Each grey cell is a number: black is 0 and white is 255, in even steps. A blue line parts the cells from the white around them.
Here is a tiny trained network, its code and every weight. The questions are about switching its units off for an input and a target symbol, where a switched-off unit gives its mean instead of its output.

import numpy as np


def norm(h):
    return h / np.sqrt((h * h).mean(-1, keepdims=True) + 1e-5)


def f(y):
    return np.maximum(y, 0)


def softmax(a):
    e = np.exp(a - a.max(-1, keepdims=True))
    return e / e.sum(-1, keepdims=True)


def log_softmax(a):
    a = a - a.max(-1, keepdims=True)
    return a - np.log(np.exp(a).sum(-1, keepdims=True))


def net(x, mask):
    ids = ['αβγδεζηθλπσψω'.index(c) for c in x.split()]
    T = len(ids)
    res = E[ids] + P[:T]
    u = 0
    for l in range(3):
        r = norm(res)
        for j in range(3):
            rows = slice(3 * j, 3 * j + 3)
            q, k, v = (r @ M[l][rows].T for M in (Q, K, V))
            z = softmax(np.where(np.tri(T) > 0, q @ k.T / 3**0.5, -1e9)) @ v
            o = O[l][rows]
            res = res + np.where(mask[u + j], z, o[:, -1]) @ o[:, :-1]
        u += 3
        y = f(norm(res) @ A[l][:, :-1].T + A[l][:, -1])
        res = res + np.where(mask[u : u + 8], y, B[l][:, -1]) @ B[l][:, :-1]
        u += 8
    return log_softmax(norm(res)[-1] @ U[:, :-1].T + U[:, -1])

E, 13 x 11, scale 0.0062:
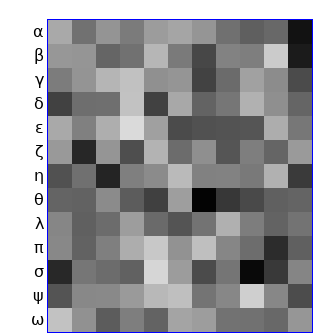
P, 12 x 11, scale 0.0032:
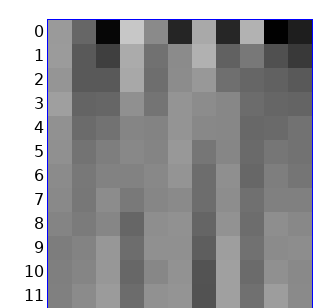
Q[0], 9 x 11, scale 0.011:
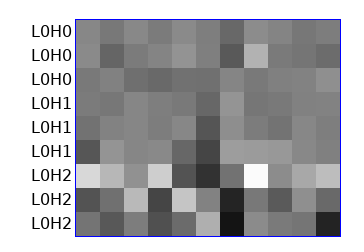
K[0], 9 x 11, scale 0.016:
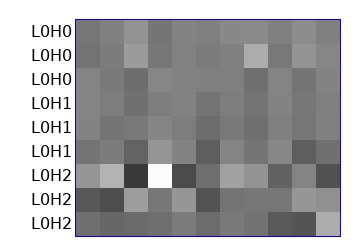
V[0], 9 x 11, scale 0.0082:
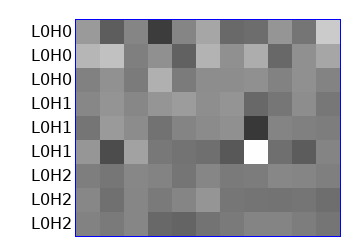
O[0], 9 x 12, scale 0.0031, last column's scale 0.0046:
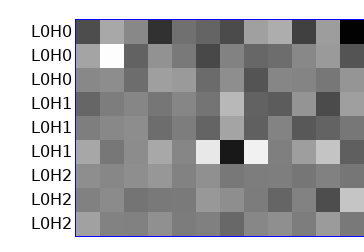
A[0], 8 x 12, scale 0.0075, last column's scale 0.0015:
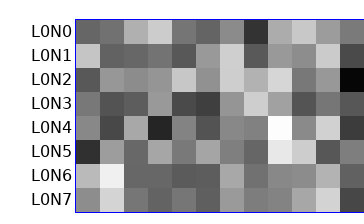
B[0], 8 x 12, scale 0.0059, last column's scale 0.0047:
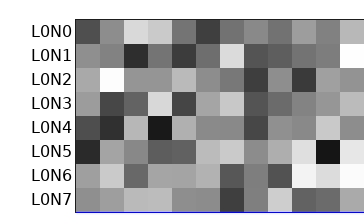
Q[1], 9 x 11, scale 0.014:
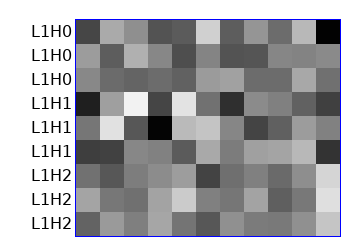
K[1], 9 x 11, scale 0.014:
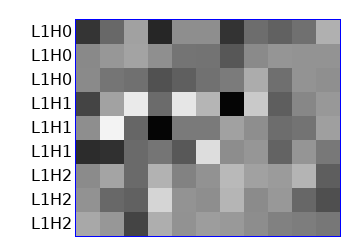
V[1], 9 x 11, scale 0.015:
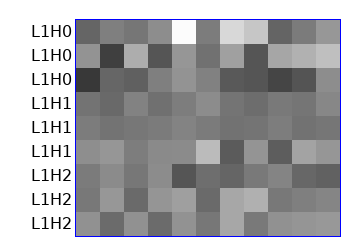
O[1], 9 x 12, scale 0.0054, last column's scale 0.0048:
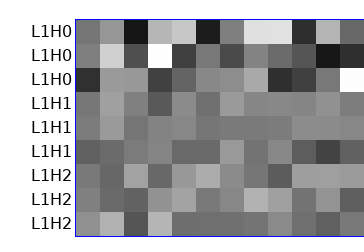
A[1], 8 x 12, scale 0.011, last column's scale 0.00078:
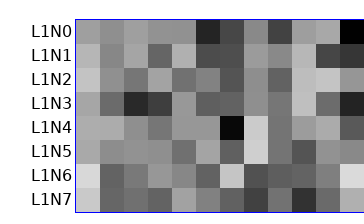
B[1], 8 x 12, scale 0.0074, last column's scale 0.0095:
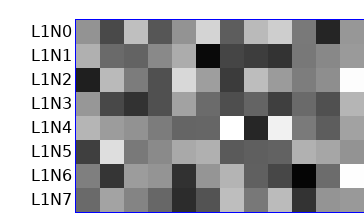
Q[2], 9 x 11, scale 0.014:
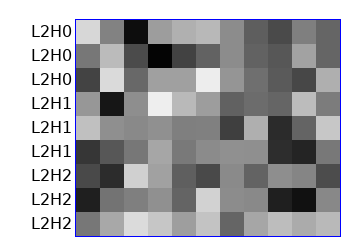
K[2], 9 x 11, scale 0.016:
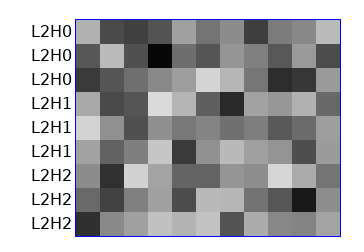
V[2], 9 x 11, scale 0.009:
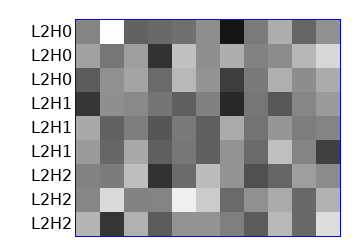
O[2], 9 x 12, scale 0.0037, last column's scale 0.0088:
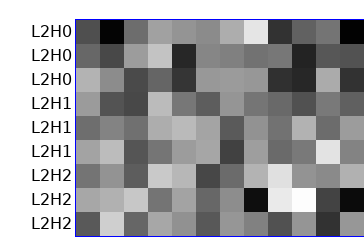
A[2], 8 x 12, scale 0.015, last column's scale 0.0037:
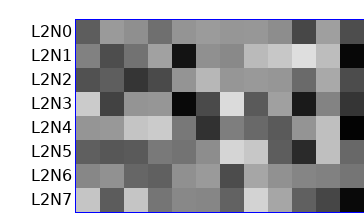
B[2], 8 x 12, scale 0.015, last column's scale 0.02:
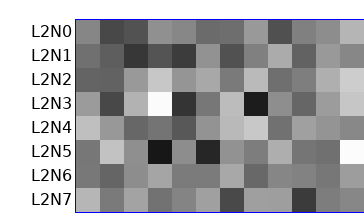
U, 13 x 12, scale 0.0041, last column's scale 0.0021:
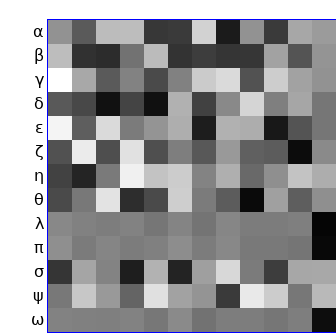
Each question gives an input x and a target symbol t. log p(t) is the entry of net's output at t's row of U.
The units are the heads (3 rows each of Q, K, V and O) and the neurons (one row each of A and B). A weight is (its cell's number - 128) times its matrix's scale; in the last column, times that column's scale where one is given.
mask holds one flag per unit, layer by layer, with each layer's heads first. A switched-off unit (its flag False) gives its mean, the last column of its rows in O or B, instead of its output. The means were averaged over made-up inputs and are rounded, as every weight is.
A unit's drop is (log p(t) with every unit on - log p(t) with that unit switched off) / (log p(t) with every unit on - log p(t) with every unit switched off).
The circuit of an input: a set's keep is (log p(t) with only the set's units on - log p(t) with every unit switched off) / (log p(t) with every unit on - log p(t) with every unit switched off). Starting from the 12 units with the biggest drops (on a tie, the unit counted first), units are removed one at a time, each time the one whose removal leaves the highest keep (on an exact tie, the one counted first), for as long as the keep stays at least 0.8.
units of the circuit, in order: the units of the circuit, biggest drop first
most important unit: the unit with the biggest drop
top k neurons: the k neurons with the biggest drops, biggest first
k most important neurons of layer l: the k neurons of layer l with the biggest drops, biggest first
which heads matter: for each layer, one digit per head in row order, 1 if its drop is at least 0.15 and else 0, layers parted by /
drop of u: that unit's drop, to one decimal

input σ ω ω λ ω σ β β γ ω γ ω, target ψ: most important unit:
L0N6
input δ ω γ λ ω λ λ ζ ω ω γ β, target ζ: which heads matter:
000 / 100 / 000
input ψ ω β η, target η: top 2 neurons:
(L2N5; L0N5)
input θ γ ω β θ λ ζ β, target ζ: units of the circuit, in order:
(L0N4; L1H0)
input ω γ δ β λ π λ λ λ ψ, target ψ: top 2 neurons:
(L0N2; L2N3)
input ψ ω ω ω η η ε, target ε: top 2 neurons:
(L1N0; L2N7)
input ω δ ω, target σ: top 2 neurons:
(L0N6; L1N2)
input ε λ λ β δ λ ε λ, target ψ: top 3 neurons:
(L0N1; L1N6; L1N4)
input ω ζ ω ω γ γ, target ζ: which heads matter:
100 / 100 / 000
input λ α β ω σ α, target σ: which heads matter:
000 / 100 / 000
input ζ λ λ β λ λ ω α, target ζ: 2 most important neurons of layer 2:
(L2N5; L2N3)
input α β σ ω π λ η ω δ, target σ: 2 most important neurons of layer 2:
(L2N5; L2N3)
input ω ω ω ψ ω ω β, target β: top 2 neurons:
(L1N1; L2N5)
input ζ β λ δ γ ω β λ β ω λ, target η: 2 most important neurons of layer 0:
(L0N3; L0N5)
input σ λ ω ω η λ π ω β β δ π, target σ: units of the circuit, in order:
(L2N3)
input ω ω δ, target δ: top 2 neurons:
(L2N1; L0N5)
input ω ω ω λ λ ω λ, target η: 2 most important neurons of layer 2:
(L2N5; L2N3)
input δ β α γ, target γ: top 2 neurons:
(L2N4; L1N1)
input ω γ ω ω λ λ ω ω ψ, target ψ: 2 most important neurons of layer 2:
(L2N3; L2N5)
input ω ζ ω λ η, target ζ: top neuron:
(L2N5)
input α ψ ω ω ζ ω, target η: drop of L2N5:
0.3
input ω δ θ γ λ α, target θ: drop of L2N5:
0.1
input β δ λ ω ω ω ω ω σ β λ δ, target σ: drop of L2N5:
0.2
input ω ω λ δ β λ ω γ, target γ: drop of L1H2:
0.0
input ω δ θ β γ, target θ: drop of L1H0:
0.2
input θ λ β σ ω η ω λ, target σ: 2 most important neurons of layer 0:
(L0N5; L0N3)
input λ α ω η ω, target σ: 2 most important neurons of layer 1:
(L1N2; L1N6)
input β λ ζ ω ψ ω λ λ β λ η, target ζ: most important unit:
L1H0
